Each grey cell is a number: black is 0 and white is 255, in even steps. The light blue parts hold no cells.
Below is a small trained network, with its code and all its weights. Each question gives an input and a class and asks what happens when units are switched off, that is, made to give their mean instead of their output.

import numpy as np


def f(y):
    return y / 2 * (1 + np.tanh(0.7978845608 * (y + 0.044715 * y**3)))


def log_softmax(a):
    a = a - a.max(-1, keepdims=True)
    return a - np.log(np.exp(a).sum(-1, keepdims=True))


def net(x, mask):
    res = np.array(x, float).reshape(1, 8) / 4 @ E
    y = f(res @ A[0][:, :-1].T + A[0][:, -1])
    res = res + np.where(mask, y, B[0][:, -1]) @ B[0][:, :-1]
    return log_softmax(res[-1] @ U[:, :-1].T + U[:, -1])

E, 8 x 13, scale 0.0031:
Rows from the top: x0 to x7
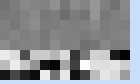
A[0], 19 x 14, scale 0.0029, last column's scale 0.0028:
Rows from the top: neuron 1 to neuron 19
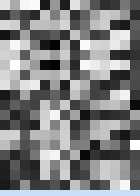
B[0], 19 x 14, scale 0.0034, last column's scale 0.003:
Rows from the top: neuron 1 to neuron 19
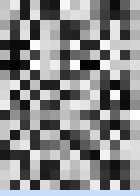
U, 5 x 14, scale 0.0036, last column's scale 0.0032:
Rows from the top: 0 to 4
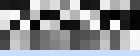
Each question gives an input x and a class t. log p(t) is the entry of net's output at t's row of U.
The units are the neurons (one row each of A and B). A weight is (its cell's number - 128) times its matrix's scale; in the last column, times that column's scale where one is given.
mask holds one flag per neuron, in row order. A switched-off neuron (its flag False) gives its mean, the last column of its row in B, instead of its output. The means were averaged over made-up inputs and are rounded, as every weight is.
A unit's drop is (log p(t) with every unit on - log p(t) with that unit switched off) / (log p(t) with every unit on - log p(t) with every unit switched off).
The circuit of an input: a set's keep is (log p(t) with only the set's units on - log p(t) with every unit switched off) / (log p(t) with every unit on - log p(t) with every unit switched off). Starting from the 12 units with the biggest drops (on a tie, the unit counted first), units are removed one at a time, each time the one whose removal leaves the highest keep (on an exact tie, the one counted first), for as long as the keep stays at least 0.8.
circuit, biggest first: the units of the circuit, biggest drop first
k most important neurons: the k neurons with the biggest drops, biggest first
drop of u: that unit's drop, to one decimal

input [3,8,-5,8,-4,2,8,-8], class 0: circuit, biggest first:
(neuron 7)
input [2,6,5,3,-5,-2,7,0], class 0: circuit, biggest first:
(neuron 7; neuron 5)
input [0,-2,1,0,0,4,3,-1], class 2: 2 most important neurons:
(neuron 12; neuron 16)
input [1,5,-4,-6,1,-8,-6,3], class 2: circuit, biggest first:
(neuron 4; neuron 19)
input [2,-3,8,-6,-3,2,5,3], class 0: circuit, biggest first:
(neuron 7; neuron 5)
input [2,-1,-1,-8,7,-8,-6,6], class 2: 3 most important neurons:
(neuron 4; neuron 19; neuron 10)
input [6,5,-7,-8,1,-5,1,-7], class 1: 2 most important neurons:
(neuron 1; neuron 9)
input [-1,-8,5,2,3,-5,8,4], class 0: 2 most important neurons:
(neuron 7; neuron 5)
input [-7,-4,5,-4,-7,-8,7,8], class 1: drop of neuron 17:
0.5
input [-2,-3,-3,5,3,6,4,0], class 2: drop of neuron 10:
-0.1
